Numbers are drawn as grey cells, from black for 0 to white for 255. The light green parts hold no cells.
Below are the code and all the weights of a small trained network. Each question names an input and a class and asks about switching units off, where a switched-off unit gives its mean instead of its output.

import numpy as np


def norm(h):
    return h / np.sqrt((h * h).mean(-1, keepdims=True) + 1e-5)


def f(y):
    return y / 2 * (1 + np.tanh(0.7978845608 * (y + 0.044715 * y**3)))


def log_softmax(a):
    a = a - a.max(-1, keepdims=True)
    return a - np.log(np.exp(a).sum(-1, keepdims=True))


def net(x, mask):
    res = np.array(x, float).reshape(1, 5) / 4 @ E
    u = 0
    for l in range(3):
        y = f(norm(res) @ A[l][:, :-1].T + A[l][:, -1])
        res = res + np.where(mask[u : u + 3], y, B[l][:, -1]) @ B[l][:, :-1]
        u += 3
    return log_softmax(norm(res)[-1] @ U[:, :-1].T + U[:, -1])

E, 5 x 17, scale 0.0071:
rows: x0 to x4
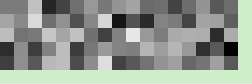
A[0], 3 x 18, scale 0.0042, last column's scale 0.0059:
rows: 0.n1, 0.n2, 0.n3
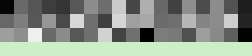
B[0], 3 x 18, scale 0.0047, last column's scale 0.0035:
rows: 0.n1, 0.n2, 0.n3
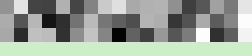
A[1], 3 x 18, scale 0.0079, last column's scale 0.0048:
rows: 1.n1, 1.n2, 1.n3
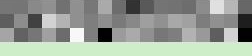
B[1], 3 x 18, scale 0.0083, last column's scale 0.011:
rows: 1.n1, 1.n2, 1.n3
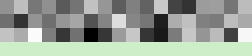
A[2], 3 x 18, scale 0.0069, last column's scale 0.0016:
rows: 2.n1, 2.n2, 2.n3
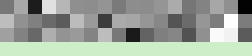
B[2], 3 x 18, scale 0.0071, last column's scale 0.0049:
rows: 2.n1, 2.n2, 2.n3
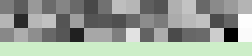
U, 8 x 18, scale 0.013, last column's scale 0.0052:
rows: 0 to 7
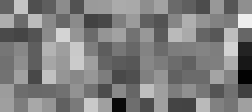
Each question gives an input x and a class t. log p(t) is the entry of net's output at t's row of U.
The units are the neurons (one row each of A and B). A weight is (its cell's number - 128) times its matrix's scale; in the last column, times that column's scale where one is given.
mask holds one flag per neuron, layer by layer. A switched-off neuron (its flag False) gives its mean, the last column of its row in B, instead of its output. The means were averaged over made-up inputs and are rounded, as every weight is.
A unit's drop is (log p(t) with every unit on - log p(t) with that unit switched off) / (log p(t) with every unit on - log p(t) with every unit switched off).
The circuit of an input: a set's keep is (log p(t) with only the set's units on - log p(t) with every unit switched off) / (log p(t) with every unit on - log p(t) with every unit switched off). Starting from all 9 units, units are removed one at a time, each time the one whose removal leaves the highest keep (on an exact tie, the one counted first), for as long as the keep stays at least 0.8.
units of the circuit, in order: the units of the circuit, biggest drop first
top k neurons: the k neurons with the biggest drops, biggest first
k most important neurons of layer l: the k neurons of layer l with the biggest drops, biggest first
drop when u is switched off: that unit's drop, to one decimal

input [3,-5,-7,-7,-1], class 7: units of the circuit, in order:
(1.n3 1.n1)
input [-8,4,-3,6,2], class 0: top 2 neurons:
(2.n3 1.n3)
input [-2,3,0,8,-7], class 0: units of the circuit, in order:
(1.n3)
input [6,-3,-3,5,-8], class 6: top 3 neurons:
(1.n3 2.n3 2.n2)
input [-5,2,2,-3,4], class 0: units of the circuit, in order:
(2.n3 1.n3)
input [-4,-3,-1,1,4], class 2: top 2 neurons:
(1.n2 1.n3)
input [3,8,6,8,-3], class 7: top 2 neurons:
(1.n3 1.n2)
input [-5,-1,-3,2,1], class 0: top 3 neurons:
(1.n3 2.n3 2.n2)
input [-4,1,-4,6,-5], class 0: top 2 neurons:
(0.n1 2.n2)
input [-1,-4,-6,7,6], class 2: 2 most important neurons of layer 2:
(2.n3 2.n1)
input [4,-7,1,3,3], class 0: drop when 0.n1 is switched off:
0.3
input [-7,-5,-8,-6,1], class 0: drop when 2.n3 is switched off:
0.5
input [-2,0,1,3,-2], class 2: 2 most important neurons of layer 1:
(1.n2 1.n3)
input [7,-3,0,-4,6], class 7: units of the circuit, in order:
(1.n3)
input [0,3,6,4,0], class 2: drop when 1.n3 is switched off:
0.4
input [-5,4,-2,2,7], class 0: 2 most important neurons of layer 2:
(2.n3 2.n1)
